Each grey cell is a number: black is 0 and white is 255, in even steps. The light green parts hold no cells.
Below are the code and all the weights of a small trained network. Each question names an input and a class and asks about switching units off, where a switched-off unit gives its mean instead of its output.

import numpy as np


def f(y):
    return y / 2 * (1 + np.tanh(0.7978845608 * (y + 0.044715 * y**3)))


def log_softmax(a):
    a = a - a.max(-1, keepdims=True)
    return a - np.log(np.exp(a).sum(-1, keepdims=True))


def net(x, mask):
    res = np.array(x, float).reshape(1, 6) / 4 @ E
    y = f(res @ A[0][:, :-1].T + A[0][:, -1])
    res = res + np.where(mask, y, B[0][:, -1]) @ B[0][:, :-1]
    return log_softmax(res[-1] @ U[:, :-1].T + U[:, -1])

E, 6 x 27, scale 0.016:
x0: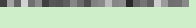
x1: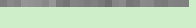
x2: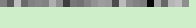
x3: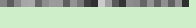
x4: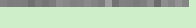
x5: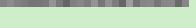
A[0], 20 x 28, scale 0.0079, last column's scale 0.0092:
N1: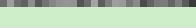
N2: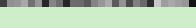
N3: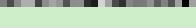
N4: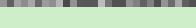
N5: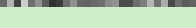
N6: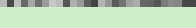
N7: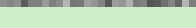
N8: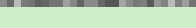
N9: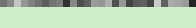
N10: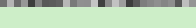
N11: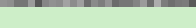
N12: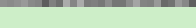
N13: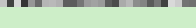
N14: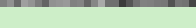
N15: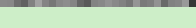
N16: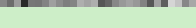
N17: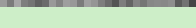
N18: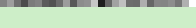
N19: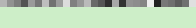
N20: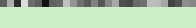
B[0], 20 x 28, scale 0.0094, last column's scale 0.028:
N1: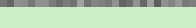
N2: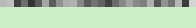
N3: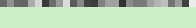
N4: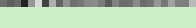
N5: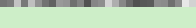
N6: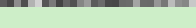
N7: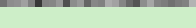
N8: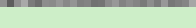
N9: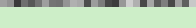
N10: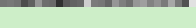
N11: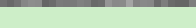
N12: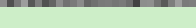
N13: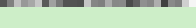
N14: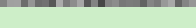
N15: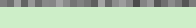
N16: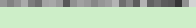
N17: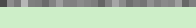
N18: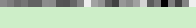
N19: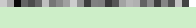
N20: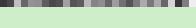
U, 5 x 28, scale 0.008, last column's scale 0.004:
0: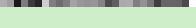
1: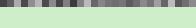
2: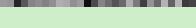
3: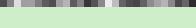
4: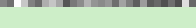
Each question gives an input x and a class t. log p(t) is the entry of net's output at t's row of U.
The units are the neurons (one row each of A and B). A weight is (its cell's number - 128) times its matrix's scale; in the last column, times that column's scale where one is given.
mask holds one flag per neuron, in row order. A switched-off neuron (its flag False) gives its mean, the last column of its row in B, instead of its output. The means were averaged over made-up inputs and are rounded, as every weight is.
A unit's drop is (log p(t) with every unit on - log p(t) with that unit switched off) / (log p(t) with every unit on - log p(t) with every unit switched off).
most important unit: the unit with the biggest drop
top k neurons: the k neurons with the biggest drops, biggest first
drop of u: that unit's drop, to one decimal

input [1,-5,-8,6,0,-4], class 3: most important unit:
N20
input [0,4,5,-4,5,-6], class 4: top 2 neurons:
[N19 N13]
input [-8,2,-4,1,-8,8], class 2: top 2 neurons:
[N18 N19]
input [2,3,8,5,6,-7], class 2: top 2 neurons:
[N9 N2]
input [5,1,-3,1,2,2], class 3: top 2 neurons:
[N5 N18]
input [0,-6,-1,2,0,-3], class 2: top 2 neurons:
[N13 N20]
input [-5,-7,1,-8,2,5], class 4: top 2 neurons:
[N13 N2]
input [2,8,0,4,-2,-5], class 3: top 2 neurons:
[N19 N18]
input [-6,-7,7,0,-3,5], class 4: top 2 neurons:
[N16 N3]
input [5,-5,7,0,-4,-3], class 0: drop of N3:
0.2
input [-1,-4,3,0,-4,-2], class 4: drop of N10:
0.1
